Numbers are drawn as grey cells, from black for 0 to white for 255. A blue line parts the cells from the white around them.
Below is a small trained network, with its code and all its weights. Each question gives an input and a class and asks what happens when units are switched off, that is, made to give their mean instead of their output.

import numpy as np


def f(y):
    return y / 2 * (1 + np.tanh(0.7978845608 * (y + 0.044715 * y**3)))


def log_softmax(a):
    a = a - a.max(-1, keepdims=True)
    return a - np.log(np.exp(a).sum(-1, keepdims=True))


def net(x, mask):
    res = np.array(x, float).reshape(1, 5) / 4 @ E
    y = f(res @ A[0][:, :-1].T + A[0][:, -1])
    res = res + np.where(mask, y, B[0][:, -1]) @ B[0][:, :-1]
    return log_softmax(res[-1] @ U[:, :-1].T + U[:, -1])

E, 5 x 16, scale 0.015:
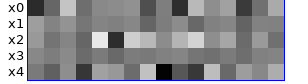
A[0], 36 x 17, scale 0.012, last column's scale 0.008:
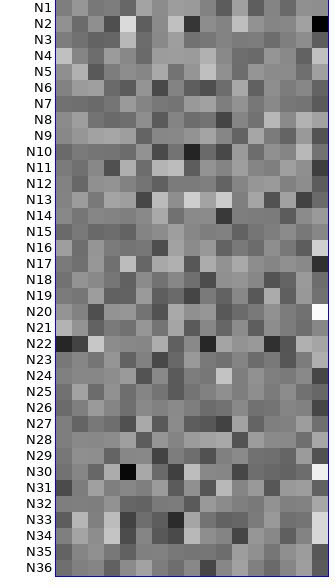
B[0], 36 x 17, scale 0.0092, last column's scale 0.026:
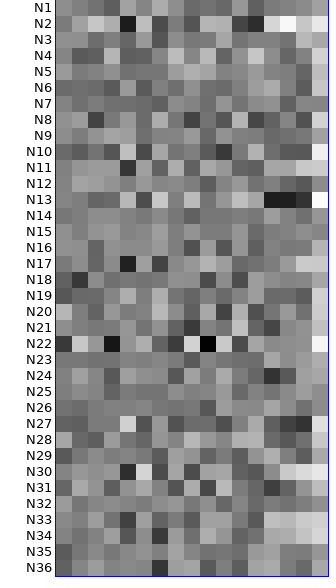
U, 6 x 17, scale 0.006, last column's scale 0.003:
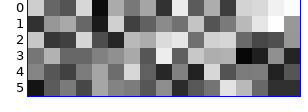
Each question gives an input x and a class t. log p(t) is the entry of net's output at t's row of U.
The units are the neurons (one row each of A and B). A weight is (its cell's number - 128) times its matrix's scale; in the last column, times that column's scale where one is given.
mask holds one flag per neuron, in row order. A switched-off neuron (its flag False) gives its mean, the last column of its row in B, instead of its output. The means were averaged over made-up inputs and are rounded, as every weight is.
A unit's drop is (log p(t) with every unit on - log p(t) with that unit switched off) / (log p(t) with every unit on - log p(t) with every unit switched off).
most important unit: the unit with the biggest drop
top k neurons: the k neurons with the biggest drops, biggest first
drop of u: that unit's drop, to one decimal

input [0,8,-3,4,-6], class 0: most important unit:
N22
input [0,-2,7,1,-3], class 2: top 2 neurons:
[N22; N4]
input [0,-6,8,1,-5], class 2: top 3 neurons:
[N22; N4; N28]
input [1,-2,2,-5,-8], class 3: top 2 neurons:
[N13; N24]
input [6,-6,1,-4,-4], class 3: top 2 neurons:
[N2; N13]
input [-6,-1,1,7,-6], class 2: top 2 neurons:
[N13; N2]
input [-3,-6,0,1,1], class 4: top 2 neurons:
[N2; N30]
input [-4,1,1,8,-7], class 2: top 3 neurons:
[N13; N2; N28]
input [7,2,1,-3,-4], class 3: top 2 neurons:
[N2; N13]
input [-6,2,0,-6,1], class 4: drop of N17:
0.1
